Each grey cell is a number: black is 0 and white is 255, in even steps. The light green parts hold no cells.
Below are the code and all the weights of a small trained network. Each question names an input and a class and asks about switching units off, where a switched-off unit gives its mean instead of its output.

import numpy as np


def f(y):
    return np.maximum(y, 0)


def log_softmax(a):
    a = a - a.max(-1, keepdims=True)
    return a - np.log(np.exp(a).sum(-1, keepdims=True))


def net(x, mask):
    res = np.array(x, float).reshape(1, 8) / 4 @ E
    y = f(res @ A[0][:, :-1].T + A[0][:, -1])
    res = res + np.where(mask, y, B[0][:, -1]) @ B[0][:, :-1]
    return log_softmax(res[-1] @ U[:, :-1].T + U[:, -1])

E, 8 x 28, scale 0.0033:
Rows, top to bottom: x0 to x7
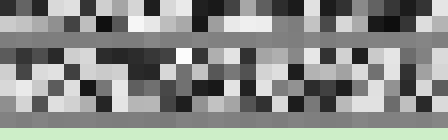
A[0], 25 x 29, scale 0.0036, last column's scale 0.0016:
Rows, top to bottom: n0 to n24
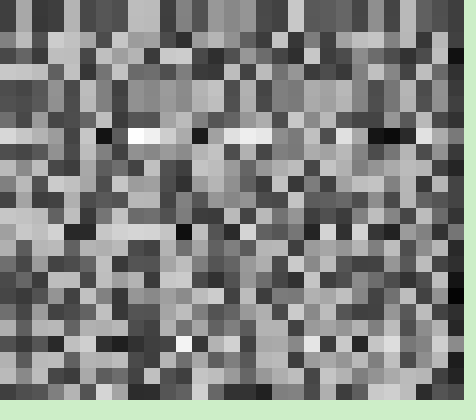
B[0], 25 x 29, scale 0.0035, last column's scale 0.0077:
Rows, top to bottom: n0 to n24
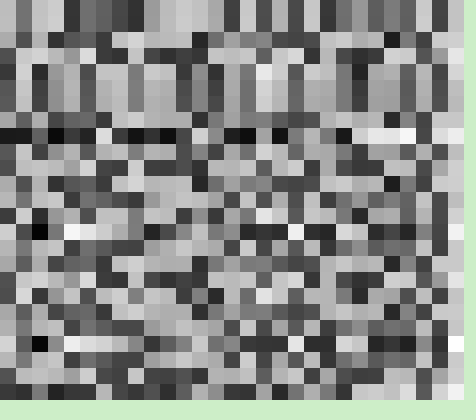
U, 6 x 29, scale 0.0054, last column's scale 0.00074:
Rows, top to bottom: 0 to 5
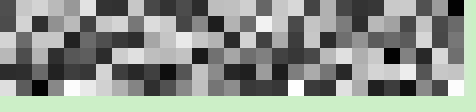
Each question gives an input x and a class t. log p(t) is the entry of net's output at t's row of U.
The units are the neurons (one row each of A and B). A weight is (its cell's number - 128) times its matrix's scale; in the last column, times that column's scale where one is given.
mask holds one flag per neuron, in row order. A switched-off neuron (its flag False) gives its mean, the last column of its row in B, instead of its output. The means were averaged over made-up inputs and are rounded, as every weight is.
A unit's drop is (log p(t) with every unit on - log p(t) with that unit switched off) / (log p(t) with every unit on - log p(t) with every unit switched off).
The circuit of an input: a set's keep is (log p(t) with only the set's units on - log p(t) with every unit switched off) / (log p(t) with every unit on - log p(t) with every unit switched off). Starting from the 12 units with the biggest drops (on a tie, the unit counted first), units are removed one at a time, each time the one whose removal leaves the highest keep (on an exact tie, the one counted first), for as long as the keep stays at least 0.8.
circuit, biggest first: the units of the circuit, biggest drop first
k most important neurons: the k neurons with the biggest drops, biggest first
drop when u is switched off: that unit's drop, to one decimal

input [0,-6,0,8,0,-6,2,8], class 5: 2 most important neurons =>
n21, n8
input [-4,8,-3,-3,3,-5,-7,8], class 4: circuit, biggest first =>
n8
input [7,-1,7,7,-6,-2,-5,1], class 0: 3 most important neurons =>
n3, n17, n14
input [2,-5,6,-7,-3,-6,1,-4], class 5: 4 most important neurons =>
n14, n4, n13, n8
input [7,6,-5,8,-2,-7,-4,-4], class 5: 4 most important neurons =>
n21, n10, n23, n4
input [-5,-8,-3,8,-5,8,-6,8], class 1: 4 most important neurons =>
n4, n13, n8, n14
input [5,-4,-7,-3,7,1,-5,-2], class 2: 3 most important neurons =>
n22, n15, n20
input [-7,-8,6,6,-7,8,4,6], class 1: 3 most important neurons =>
n4, n13, n8
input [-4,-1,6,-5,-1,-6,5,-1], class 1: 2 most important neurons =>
n18, n21
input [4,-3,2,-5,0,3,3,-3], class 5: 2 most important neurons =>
n14, n8
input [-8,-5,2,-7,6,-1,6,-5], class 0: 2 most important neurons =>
n10, n23
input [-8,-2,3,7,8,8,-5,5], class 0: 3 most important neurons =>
n10, n23, n18
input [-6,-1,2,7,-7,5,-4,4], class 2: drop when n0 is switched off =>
0.8
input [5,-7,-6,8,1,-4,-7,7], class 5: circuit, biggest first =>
n21
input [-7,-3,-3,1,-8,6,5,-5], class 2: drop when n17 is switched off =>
0.3
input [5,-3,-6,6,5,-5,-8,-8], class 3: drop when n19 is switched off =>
0.3
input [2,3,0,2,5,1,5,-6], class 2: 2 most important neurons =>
n22, n15
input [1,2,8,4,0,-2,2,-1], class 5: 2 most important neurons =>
n21, n24
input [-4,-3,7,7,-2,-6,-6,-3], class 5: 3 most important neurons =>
n21, n4, n13
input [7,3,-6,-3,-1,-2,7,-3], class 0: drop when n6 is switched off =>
0.0
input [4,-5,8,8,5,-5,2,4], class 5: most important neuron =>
n21
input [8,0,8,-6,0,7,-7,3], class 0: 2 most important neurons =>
n3, n17
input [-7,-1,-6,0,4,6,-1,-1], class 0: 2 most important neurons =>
n10, n23
